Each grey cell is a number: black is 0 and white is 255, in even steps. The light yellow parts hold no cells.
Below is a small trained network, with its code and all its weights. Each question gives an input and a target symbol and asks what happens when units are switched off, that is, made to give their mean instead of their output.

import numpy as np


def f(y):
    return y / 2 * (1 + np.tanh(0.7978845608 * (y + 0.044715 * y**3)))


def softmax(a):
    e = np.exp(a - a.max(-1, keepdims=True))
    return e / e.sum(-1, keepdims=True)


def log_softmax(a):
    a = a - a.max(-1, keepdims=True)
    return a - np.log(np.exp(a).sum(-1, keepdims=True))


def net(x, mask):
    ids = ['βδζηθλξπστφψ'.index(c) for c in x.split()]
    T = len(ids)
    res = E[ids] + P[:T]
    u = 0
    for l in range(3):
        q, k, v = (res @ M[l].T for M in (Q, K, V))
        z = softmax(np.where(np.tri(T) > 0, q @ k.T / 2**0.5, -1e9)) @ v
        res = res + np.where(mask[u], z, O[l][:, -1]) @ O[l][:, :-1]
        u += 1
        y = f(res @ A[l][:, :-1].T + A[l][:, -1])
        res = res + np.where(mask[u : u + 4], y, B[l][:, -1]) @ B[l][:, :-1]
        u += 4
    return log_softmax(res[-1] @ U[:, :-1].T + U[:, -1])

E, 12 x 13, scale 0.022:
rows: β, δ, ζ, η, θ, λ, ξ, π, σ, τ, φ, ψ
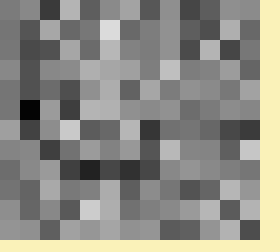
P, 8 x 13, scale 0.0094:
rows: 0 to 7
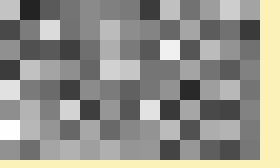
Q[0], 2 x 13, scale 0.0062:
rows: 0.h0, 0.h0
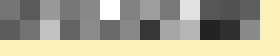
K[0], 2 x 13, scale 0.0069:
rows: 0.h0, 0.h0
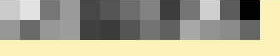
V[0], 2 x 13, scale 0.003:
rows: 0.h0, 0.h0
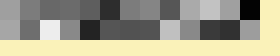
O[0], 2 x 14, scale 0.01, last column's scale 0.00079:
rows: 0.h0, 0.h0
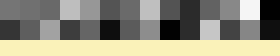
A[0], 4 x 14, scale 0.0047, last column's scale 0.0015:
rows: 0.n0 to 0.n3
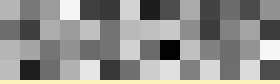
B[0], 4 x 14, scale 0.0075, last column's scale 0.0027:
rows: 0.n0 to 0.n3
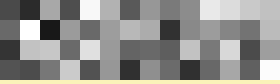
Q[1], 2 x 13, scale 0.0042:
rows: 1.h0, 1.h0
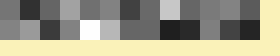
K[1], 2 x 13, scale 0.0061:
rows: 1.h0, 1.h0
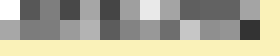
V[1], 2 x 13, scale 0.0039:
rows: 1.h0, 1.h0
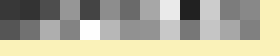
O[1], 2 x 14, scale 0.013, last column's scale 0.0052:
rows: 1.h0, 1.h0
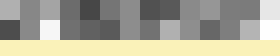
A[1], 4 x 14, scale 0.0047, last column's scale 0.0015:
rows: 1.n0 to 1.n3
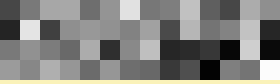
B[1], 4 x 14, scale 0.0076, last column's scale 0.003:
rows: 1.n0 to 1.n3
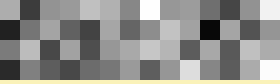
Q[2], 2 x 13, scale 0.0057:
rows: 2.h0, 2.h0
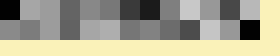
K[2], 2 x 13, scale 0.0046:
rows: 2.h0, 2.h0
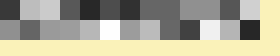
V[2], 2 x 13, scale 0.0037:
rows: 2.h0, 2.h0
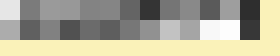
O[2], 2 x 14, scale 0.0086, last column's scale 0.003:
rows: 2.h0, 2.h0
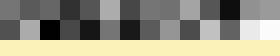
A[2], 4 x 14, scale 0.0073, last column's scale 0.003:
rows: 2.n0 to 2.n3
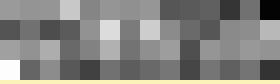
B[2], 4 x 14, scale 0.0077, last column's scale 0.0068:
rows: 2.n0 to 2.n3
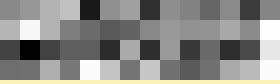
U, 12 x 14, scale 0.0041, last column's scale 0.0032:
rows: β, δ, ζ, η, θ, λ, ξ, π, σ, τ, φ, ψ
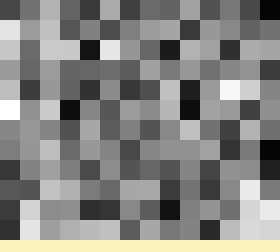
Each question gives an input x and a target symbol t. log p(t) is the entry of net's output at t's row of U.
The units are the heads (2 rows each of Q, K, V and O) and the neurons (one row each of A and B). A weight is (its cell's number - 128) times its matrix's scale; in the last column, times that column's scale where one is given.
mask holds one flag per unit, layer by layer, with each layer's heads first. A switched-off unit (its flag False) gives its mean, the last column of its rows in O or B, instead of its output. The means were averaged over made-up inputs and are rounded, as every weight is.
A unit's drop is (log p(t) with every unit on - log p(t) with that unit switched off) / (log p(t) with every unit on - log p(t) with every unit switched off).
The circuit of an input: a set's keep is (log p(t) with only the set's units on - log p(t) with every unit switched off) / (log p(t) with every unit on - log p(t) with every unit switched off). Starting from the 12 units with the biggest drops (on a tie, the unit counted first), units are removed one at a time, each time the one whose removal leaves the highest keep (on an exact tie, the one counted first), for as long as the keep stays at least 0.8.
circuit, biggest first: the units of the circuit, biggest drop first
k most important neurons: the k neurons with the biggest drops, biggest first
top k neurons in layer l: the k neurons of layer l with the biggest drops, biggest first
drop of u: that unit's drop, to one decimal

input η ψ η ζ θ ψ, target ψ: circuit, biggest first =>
0.n2, 1.h0
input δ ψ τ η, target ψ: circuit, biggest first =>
0.n1, 0.h0
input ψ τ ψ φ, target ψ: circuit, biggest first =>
0.h0, 0.n1
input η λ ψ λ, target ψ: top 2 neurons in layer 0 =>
0.n1, 0.n0
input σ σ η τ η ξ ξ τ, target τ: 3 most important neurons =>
0.n0, 1.n3, 0.n2
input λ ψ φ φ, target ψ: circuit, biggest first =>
0.h0, 1.h0
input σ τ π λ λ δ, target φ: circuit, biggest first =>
0.h0, 1.n3
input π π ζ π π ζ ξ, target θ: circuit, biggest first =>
0.n0, 2.h0
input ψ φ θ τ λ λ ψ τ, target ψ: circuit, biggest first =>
0.h0, 0.n1
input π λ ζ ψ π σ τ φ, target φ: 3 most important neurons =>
1.n2, 2.n3, 0.n3
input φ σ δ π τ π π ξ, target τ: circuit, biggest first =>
0.n0, 0.h0, 2.h0
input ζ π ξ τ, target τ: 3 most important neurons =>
1.n3, 0.n0, 2.n1
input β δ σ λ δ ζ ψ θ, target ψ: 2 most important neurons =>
0.n1, 2.n1
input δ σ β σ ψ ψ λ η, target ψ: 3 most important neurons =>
0.n1, 2.n2, 2.n1
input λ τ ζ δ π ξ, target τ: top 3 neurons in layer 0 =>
0.n0, 0.n2, 0.n3
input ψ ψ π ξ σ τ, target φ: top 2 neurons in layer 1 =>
1.n3, 1.n0
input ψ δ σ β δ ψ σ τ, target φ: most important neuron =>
1.n3
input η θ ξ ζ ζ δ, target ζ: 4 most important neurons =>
1.n3, 2.n3, 0.n0, 0.n2
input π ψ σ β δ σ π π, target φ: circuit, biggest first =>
0.h0
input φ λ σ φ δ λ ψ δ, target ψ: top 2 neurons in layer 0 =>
0.n1, 0.n0
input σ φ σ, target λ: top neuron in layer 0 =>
0.n3
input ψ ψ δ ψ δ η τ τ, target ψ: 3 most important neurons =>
0.n1, 1.n3, 2.n1
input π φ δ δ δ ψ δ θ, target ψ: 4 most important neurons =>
0.n1, 2.n1, 1.n1, 2.n2
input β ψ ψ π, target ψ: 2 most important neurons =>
1.n1, 0.n1
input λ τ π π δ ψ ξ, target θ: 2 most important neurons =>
0.n0, 1.n3
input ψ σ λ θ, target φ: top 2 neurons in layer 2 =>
2.n3, 2.n1
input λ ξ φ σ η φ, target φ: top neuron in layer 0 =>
0.n3
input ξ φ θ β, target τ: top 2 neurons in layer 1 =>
1.n0, 1.n2
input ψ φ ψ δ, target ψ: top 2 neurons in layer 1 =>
1.n3, 1.n1
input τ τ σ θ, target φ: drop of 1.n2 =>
0.2
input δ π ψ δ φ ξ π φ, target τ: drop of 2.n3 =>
-0.1
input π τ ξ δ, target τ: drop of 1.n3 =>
0.5
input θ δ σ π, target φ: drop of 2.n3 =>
0.2
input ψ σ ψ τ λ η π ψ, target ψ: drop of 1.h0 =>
0.6
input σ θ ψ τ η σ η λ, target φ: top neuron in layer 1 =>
1.n2
